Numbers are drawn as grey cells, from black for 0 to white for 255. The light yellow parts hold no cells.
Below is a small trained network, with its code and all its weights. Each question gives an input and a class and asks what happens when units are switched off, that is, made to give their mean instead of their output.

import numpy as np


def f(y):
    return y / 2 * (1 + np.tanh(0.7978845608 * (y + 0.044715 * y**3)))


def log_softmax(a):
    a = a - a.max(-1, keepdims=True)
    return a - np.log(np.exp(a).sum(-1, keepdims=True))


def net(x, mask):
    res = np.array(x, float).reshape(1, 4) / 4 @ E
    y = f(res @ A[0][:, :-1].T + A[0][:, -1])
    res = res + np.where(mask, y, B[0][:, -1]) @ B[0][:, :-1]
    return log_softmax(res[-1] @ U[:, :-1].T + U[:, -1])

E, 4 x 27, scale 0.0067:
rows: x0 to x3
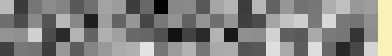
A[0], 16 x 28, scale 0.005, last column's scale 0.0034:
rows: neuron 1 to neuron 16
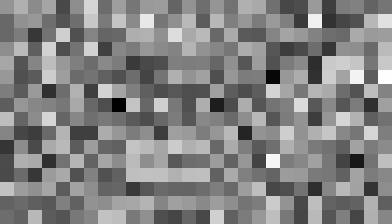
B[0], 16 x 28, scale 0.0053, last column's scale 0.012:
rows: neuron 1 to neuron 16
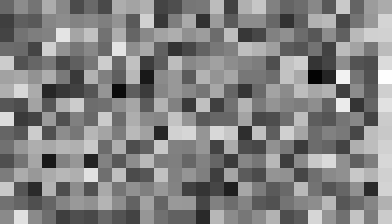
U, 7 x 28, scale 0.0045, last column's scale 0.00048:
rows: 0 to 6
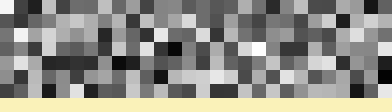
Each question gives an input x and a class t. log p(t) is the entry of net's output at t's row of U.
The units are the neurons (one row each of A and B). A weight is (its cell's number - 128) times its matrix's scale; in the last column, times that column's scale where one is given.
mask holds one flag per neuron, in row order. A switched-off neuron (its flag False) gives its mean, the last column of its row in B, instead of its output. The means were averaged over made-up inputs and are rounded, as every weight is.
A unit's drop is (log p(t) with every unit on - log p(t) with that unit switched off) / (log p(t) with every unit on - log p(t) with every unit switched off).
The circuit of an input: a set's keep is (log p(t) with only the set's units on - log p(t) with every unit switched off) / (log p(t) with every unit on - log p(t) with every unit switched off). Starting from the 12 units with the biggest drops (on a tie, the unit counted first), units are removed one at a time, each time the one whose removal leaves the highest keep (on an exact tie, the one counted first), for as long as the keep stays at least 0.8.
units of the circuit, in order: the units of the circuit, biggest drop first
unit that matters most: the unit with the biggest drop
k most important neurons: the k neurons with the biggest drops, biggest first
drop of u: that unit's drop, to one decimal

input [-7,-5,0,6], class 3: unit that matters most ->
neuron 1
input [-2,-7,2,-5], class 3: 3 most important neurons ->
neuron 1; neuron 4; neuron 6
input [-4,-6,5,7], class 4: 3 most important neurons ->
neuron 12; neuron 16; neuron 7
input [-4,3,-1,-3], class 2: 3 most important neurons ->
neuron 12; neuron 2; neuron 14
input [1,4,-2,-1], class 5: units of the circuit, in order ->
neuron 14; neuron 10
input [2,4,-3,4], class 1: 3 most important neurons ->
neuron 5; neuron 6; neuron 3
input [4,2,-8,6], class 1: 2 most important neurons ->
neuron 11; neuron 3
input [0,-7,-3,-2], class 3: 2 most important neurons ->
neuron 4; neuron 1
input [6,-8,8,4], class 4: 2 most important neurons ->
neuron 7; neuron 16
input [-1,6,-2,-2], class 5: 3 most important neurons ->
neuron 14; neuron 4; neuron 16
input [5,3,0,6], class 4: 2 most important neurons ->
neuron 7; neuron 6
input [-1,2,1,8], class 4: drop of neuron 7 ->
0.2
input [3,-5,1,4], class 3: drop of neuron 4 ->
0.0
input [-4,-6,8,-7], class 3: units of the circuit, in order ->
neuron 1
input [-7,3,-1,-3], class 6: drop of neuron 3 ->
0.1
